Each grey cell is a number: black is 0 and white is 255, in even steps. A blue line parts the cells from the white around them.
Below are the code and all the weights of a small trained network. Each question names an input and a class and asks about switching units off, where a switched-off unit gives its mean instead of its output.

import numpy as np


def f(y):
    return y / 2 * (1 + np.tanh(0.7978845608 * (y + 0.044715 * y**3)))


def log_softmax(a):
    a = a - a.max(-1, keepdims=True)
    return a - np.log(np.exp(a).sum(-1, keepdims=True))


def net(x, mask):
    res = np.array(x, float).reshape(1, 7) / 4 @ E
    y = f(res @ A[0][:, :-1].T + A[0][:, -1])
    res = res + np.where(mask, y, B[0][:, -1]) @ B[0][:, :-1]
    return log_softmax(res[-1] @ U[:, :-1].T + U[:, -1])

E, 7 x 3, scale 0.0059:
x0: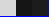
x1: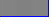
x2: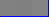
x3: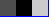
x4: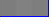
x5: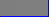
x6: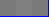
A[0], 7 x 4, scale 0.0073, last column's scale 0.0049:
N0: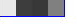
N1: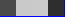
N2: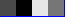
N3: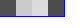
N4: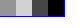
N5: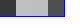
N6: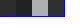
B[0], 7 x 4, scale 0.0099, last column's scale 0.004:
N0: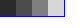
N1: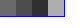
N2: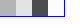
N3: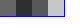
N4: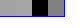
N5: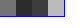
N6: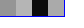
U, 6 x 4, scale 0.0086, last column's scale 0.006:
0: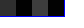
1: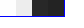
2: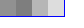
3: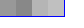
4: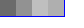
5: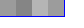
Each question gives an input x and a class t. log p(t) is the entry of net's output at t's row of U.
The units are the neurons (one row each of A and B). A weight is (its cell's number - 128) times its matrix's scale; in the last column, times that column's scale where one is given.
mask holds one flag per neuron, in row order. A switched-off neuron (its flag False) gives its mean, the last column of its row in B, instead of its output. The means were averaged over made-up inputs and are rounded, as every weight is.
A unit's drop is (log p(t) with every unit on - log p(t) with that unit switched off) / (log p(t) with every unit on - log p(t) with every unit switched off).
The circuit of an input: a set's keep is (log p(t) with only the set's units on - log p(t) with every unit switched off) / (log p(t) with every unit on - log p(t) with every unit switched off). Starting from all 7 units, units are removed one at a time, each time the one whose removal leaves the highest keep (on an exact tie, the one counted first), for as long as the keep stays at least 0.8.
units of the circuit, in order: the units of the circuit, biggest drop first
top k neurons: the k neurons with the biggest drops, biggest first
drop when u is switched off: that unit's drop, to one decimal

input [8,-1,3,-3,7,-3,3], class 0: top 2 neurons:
[N0 N2]
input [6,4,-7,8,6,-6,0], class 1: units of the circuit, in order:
[N2]
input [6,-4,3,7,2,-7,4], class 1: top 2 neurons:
[N2 N6]
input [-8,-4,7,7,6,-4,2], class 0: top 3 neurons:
[N3 N5 N1]
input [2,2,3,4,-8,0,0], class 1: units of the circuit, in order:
[N2 N3]
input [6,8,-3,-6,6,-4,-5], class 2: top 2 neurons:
[N0 N2]
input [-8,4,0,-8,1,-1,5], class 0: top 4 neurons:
[N3 N5 N1 N2]
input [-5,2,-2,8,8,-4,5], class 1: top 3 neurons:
[N2 N6 N0]
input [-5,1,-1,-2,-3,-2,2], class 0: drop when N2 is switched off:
0.4
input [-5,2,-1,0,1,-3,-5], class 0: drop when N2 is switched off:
0.3
